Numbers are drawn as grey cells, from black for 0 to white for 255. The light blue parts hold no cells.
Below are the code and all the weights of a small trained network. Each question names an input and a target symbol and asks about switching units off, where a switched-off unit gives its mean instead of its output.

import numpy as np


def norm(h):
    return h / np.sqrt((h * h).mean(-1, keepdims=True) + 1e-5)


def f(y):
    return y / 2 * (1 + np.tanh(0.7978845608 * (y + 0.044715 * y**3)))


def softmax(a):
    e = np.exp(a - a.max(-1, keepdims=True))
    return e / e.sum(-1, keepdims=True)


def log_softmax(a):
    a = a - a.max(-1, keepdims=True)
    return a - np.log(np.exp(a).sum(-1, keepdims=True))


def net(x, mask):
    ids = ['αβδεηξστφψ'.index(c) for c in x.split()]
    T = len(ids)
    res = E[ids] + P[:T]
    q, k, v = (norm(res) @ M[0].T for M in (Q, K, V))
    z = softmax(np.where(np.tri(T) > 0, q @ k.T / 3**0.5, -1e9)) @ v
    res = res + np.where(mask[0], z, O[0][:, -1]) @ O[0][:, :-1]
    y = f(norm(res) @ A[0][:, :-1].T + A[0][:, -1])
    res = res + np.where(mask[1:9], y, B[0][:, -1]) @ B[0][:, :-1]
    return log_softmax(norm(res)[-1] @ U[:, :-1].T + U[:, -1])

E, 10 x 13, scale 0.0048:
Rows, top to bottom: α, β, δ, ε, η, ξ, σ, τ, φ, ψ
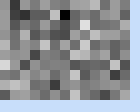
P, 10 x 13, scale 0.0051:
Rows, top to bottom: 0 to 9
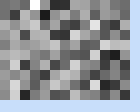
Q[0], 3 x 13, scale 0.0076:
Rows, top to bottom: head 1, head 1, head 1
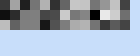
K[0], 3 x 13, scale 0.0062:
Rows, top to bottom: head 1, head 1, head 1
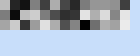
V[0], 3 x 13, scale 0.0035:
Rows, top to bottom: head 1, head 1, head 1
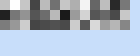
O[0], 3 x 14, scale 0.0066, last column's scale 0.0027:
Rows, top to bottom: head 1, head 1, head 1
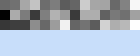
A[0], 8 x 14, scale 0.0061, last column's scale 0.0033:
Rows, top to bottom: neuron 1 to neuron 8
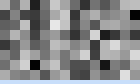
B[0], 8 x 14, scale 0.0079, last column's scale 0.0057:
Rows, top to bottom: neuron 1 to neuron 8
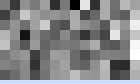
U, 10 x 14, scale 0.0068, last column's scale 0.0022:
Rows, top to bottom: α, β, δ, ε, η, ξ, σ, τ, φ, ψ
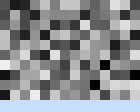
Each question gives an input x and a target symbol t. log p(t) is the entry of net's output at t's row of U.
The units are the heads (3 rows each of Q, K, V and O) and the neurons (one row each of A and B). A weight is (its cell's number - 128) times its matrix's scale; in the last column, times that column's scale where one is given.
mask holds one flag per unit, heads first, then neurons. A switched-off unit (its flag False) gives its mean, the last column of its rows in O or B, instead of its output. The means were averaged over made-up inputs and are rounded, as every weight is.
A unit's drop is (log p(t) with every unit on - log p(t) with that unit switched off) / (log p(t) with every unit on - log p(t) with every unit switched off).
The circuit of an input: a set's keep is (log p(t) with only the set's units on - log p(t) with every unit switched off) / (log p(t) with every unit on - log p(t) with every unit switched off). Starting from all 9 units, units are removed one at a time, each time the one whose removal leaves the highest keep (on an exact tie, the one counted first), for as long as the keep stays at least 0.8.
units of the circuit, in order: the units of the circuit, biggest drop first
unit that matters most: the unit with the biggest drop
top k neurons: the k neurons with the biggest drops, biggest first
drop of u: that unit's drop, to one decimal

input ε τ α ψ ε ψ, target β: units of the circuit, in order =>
(neuron 4; neuron 7; head 1)
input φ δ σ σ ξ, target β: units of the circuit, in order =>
(head 1; neuron 4)
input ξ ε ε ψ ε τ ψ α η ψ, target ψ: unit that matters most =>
neuron 1
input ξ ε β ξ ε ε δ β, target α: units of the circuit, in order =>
(neuron 3; head 1)
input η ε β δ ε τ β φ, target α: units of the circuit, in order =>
(head 1; neuron 3)
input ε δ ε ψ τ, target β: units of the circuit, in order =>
(head 1; neuron 4)
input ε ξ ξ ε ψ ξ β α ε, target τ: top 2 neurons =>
(neuron 2; neuron 8)
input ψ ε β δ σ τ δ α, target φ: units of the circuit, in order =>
(head 1; neuron 5; neuron 1)
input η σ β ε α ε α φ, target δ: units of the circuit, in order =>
(neuron 1; neuron 3)
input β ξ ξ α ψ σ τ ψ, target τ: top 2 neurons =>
(neuron 2; neuron 3)
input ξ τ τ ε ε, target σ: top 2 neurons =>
(neuron 5; neuron 3)
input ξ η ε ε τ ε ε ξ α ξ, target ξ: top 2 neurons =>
(neuron 4; neuron 3)
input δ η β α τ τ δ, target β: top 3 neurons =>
(neuron 7; neuron 4; neuron 5)
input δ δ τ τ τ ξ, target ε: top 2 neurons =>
(neuron 4; neuron 3)
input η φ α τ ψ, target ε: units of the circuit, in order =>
(neuron 5)
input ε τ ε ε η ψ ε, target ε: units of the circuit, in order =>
(head 1; neuron 5)
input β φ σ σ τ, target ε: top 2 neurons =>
(neuron 5; neuron 2)
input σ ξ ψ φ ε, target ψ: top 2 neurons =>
(neuron 3; neuron 5)
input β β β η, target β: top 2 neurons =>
(neuron 7; neuron 5)
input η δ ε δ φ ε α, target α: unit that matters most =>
neuron 5
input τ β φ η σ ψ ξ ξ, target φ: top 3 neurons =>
(neuron 5; neuron 7; neuron 1)
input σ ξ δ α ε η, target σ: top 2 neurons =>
(neuron 4; neuron 1)
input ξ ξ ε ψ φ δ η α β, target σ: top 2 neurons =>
(neuron 4; neuron 6)
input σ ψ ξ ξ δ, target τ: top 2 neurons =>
(neuron 2; neuron 3)
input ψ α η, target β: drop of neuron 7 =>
0.2
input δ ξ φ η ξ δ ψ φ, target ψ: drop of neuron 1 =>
0.0
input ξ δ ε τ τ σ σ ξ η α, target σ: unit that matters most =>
head 1
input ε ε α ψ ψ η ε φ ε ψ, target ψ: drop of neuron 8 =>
0.2
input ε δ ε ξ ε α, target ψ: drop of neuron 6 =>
0.0
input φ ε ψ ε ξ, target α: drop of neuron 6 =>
0.1
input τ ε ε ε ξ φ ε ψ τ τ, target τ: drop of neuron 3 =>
0.2
